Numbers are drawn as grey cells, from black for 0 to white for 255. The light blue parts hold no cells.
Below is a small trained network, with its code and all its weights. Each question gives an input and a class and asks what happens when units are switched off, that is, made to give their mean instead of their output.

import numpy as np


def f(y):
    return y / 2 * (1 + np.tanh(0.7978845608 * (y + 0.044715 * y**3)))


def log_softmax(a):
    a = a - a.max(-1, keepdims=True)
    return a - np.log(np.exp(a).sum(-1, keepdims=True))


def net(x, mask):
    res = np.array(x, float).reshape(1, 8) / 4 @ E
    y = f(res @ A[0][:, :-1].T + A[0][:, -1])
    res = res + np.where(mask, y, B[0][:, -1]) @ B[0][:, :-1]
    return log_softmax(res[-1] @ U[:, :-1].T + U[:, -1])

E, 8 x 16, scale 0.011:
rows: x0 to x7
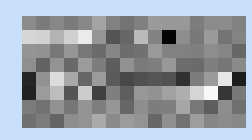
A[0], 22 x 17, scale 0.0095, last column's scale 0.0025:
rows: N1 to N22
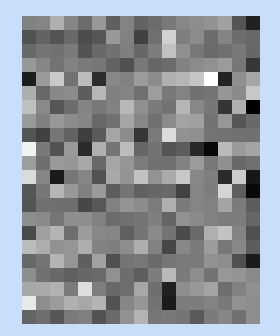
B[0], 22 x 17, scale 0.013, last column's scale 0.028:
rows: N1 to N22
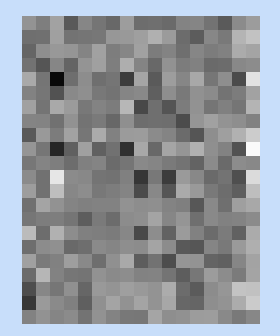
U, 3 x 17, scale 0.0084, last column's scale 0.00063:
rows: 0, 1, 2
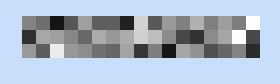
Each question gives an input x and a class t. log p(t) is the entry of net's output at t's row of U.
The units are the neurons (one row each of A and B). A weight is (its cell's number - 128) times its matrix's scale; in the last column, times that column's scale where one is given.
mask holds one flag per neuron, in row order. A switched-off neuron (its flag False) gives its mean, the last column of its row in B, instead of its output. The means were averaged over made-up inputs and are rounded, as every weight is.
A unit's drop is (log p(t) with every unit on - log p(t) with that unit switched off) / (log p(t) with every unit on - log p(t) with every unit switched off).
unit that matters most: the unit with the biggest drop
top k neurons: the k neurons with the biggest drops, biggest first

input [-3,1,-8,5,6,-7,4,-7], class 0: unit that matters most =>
N10
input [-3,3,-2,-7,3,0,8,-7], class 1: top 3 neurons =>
(N12; N20; N7)
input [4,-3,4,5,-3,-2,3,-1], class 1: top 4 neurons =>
(N5; N13; N16; N9)
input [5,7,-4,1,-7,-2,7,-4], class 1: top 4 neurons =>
(N21; N20; N17; N13)
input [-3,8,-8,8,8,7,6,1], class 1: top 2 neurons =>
(N20; N10)
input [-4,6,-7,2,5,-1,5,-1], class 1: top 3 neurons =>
(N20; N21; N12)
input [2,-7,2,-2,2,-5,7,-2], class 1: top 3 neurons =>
(N5; N9; N2)
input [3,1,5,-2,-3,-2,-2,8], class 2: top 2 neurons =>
(N5; N12)
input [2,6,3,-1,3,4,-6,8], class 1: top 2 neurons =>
(N10; N20)
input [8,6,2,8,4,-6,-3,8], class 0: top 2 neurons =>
(N10; N9)
